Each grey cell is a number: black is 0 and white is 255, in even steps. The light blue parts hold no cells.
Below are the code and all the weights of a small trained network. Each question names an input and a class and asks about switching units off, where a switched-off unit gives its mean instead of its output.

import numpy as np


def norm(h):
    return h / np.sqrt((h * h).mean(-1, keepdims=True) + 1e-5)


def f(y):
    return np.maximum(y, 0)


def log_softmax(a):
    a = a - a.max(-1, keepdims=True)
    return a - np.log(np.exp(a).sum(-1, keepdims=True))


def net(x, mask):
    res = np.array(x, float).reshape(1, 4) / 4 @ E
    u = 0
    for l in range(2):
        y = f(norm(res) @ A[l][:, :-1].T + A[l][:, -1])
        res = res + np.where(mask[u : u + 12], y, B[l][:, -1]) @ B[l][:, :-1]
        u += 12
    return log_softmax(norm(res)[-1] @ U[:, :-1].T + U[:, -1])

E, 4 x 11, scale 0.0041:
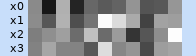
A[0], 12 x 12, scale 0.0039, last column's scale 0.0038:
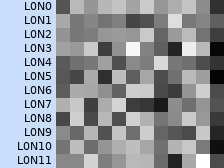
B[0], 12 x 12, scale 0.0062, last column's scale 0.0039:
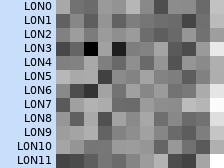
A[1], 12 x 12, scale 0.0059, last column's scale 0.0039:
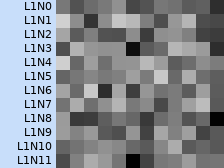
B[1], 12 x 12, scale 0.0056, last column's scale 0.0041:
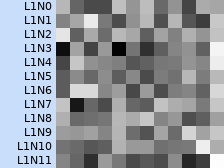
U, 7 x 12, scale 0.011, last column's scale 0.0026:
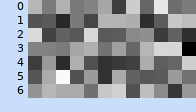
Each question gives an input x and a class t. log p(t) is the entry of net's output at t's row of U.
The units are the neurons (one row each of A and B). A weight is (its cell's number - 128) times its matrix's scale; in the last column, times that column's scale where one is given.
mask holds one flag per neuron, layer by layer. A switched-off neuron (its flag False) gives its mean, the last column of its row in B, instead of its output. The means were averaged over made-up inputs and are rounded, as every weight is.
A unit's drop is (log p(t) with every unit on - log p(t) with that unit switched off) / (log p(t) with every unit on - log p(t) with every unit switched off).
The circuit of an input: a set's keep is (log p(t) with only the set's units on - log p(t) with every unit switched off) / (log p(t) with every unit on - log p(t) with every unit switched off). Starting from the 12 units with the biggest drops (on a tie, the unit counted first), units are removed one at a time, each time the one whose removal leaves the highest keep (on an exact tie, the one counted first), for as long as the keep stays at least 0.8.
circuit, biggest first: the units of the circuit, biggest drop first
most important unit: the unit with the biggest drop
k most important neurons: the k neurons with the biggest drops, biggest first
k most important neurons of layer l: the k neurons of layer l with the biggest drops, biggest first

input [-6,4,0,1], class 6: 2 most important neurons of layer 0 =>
(L0N0; L0N10)
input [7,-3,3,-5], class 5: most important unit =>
L1N6
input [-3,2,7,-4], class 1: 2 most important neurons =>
(L0N11; L0N6)
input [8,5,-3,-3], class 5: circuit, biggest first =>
(L1N6; L0N3)
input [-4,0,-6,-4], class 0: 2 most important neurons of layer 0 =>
(L0N7; L0N4)
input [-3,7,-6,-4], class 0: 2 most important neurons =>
(L0N4; L1N9)
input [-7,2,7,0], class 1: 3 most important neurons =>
(L0N11; L0N3; L0N6)
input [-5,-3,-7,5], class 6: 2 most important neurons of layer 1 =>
(L1N1; L1N7)
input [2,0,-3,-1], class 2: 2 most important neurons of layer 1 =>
(L1N0; L1N8)
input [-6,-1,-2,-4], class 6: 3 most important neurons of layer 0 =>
(L0N0; L0N10; L0N3)
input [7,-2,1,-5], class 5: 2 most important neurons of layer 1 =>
(L1N6; L1N7)
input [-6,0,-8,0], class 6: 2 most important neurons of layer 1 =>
(L1N1; L1N7)
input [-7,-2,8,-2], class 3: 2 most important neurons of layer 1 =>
(L1N7; L1N11)
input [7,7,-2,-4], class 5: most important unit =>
L1N6
